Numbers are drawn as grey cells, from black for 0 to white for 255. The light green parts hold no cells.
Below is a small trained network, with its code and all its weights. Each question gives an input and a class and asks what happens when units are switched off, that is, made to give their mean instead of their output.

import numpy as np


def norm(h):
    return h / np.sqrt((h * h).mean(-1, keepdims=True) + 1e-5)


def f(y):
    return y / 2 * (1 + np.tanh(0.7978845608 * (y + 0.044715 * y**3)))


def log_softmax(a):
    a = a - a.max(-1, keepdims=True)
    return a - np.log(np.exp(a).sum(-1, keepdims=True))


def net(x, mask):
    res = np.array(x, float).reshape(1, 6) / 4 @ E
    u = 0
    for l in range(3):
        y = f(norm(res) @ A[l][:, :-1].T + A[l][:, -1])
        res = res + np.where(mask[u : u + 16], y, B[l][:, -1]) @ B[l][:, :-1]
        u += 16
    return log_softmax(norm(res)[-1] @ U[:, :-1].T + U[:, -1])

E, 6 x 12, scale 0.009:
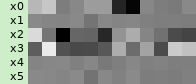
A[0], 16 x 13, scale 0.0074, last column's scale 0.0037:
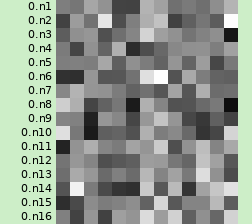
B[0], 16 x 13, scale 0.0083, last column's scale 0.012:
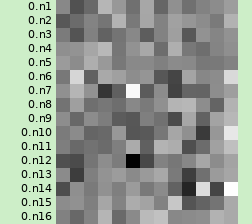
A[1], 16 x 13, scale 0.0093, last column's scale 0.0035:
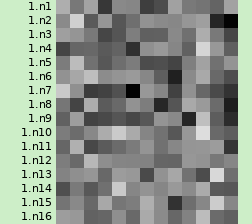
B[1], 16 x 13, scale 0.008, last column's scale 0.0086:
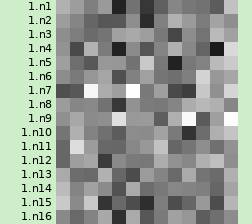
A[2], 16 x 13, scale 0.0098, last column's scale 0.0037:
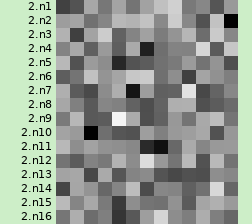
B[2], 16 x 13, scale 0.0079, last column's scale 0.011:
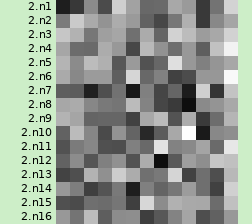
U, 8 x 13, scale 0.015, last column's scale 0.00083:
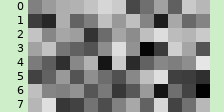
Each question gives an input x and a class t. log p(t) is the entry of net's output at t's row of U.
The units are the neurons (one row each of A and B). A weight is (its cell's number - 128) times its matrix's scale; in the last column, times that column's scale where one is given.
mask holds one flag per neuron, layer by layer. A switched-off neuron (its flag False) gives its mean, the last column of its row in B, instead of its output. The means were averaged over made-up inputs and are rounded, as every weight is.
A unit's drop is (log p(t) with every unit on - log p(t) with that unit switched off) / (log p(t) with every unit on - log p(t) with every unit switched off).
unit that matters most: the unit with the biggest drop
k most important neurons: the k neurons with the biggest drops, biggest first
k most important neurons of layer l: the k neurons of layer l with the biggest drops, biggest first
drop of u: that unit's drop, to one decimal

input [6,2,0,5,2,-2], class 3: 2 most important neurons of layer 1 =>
(1.n5, 1.n6)
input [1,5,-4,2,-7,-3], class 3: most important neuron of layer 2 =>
(2.n6)
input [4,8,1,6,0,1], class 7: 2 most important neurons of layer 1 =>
(1.n9, 1.n7)
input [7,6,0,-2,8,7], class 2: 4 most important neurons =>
(0.n10, 1.n6, 0.n14, 0.n11)
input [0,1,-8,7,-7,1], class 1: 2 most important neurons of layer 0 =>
(0.n6, 0.n13)
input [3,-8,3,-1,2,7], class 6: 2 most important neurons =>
(0.n10, 0.n14)
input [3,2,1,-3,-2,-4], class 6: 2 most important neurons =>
(0.n14, 2.n8)
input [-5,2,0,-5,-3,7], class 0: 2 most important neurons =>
(0.n14, 0.n10)
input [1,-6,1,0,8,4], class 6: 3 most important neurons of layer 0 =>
(0.n14, 0.n10, 0.n6)
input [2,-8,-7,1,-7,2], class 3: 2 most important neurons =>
(0.n10, 1.n9)
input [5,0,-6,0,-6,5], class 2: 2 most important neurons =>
(0.n14, 0.n6)
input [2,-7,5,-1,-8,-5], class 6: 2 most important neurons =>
(0.n10, 0.n14)
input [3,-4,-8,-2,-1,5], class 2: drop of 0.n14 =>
0.9
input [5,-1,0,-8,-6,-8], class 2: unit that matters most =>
0.n10
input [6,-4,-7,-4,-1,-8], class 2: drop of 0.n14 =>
0.3
